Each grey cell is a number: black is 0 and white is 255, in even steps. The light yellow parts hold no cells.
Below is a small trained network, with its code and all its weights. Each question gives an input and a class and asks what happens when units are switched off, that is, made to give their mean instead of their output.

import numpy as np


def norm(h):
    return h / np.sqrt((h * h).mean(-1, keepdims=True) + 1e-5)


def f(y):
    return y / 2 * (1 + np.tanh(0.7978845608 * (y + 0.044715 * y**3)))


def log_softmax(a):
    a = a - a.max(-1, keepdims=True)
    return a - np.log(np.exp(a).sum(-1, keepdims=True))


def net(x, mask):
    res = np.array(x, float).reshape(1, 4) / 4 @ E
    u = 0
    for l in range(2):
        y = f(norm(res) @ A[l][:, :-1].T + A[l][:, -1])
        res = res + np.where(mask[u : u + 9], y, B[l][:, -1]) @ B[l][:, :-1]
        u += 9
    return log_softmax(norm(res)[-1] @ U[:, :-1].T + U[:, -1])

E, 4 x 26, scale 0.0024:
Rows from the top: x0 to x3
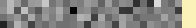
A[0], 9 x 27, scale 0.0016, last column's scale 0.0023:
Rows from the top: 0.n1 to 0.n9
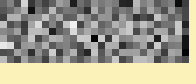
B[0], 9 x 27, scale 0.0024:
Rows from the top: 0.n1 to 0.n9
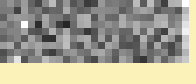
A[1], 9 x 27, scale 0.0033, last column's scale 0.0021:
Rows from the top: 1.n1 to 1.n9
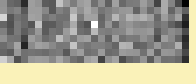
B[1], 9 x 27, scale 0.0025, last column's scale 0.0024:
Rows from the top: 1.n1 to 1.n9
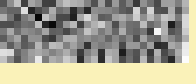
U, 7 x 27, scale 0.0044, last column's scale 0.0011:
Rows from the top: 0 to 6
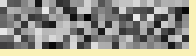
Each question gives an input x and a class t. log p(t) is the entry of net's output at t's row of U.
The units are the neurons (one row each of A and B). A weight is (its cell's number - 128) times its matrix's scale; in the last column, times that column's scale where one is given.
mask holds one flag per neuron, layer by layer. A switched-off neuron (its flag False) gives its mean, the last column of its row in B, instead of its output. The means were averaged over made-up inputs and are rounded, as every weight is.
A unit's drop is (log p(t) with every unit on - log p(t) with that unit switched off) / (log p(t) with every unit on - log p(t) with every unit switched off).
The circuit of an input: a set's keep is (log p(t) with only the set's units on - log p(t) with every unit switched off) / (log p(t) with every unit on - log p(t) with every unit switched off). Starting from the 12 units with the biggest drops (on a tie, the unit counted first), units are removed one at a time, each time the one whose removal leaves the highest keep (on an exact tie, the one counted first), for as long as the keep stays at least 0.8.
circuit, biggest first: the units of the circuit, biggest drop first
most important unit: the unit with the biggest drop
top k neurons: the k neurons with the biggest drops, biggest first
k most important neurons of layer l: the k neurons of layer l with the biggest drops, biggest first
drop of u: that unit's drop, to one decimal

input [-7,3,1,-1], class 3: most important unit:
0.n6
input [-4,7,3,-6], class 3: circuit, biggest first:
[0.n6; 1.n1]
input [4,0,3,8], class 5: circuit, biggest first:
[1.n7; 0.n4]
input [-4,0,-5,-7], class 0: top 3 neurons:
[0.n4; 1.n3; 1.n8]
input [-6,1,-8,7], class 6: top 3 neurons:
[1.n4; 0.n8; 0.n5]
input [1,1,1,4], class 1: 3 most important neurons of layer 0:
[0.n3; 0.n5; 0.n9]
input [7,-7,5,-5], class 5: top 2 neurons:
[1.n7; 0.n5]
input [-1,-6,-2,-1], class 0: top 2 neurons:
[0.n4; 1.n3]
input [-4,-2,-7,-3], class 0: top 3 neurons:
[0.n4; 1.n3; 1.n9]
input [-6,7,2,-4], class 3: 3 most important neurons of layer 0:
[0.n6; 0.n5; 0.n4]
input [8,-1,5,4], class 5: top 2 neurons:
[1.n7; 0.n4]
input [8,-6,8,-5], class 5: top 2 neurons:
[1.n7; 0.n5]
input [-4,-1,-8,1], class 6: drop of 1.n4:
0.1
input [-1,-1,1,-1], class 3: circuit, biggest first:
[0.n6]
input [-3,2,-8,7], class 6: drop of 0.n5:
0.3
